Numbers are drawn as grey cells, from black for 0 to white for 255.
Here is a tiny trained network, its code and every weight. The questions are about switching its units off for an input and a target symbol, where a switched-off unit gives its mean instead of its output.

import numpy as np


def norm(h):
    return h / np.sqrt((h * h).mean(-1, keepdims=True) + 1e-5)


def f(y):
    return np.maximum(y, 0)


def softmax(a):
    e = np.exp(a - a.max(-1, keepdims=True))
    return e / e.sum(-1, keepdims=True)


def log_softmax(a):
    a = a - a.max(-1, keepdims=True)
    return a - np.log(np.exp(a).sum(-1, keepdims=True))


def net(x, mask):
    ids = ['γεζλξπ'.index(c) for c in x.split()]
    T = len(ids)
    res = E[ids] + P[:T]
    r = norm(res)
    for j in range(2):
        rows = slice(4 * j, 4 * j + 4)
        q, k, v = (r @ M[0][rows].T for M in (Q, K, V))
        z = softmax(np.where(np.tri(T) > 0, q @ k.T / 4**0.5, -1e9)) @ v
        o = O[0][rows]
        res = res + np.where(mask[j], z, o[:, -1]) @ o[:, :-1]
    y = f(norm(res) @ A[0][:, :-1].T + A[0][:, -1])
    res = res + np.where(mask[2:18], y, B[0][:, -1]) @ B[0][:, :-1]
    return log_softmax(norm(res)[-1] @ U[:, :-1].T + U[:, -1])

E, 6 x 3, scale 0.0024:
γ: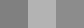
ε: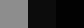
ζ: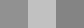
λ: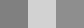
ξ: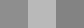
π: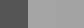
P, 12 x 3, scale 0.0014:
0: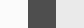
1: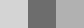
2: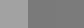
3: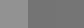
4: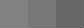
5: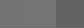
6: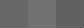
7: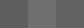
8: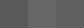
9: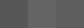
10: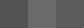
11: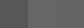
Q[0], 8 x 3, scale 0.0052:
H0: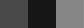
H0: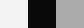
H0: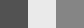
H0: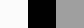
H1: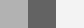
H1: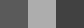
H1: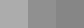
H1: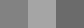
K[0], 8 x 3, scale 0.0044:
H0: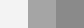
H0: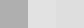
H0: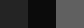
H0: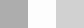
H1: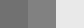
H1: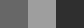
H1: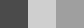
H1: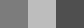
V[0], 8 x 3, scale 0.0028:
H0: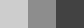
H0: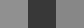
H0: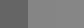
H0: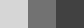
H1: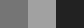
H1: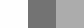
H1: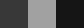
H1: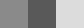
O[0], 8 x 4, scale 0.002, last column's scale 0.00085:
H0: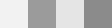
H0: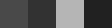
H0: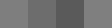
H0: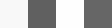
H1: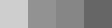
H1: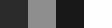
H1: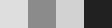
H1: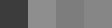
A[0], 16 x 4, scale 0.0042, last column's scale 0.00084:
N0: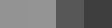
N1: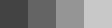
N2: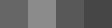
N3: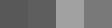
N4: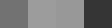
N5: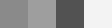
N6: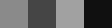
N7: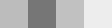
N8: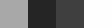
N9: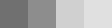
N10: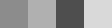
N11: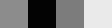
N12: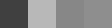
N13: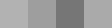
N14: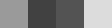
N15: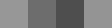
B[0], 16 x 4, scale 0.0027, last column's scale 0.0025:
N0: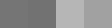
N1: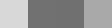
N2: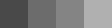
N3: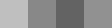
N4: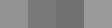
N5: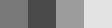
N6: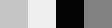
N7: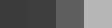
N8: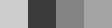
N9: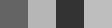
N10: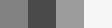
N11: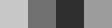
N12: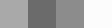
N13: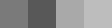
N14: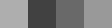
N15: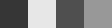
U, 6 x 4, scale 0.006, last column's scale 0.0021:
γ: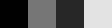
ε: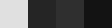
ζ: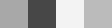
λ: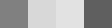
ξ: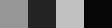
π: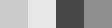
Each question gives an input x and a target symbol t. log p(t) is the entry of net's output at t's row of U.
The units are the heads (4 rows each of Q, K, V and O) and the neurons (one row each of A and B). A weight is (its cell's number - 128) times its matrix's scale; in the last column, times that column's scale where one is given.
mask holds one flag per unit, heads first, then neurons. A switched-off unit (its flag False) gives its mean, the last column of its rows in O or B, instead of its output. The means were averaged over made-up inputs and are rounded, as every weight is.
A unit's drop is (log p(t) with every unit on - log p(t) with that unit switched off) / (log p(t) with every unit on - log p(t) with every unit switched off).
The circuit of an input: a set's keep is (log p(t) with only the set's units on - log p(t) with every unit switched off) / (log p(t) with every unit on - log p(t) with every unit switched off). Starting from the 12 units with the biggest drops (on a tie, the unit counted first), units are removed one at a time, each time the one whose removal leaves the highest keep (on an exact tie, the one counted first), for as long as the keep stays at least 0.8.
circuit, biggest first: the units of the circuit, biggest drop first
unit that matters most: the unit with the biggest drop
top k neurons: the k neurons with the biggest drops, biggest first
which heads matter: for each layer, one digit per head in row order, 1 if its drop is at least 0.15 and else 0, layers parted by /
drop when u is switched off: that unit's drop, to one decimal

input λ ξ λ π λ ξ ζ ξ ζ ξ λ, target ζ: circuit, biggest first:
[H1 N13]
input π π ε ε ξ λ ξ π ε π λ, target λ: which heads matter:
00
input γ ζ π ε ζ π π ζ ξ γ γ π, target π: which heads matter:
01
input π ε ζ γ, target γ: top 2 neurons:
[N7 N9]
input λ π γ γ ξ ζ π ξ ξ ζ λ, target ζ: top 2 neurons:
[N9 N10]
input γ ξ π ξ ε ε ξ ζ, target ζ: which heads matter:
01
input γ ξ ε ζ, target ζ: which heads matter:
10
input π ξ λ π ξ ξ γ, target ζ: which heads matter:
01
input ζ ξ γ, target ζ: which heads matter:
10
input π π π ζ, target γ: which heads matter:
10
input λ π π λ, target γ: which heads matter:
10
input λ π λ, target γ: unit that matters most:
H1
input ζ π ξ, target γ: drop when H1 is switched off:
1.3
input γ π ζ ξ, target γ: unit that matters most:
H1
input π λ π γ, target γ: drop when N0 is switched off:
0.0
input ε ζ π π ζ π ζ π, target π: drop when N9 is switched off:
0.2
